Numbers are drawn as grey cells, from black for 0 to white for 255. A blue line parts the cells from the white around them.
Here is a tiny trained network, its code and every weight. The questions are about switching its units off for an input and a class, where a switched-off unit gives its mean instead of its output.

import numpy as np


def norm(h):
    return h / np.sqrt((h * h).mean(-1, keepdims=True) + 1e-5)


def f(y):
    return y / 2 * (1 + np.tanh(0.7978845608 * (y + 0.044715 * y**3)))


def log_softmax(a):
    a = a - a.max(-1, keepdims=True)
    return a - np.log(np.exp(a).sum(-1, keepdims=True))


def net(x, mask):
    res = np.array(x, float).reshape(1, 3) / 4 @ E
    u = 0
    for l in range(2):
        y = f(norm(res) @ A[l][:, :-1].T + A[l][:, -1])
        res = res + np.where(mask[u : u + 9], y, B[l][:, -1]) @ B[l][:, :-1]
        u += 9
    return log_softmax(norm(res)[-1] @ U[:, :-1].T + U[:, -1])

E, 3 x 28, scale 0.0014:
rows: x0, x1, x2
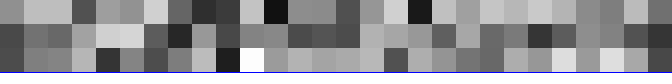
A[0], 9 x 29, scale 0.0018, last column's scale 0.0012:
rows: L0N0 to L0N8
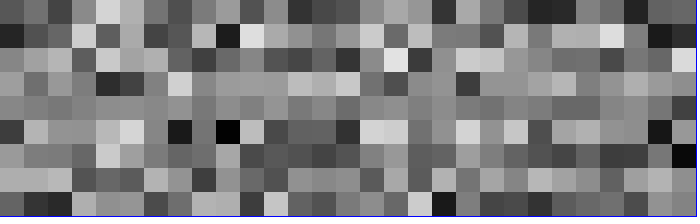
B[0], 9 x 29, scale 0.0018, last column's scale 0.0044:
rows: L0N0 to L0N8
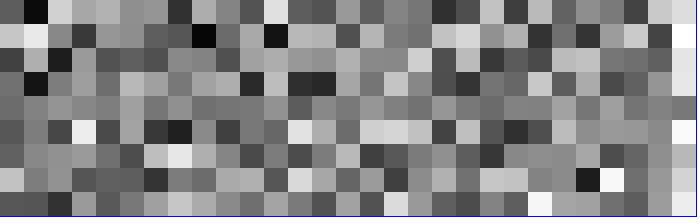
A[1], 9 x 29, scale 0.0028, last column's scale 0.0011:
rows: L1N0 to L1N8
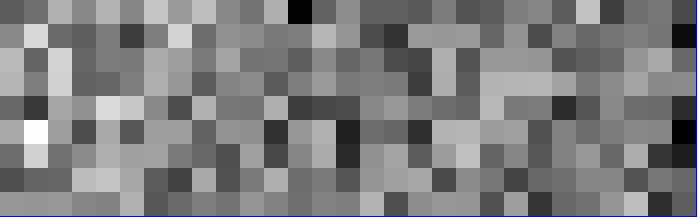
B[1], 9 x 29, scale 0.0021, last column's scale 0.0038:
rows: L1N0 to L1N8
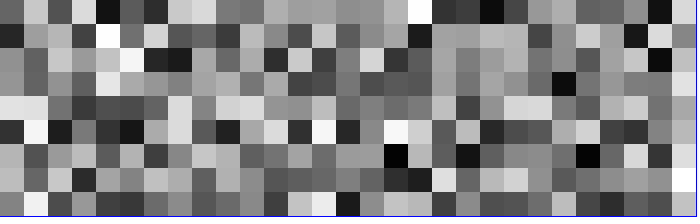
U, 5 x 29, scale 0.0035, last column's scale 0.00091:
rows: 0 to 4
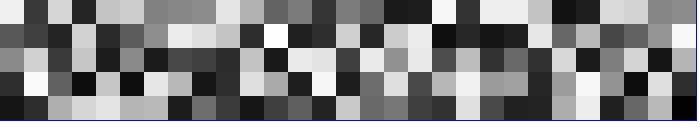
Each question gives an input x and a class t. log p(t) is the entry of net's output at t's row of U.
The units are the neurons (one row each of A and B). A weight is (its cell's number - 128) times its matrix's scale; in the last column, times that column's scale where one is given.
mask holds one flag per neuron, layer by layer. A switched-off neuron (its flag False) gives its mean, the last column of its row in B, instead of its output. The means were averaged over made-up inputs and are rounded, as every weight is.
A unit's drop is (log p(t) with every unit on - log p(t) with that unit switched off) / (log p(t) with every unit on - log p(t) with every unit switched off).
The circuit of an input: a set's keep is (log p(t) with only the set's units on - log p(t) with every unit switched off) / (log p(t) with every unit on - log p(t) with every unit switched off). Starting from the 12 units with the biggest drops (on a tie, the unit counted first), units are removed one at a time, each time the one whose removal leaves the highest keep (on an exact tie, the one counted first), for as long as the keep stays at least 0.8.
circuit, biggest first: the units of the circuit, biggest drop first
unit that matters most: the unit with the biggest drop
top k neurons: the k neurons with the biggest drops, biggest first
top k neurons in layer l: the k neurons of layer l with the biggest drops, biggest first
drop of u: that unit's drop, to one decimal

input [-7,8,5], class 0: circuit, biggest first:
[L1N7]
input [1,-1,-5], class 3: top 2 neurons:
[L0N3, L1N1]
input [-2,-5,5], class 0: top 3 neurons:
[L0N2, L0N5, L0N3]
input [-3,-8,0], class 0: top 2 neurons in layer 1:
[L1N2, L1N5]
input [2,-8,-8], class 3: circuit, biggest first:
[L1N5, L0N0]
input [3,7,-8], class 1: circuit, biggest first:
[L0N6, L1N0]
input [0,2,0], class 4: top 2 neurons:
[L0N5, L0N0]
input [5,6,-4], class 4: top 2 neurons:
[L0N2, L0N1]
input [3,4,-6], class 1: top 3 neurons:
[L0N6, L0N1, L0N0]
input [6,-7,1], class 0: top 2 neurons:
[L0N1, L0N3]
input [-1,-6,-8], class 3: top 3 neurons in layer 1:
[L1N1, L1N5, L1N6]
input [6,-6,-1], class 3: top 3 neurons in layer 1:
[L1N5, L1N6, L1N7]
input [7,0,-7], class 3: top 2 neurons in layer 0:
[L0N7, L0N6]
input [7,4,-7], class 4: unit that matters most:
L0N1
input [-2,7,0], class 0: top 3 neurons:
[L1N7, L1N4, L0N1]
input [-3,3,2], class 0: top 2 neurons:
[L0N8, L0N0]
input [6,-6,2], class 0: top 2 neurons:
[L0N1, L0N3]
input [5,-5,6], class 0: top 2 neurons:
[L0N3, L1N3]
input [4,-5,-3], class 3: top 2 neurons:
[L1N5, L0N0]
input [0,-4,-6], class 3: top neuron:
[L0N3]
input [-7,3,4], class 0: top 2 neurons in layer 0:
[L0N8, L0N1]
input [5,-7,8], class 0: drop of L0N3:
0.2
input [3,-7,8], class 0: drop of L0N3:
0.2
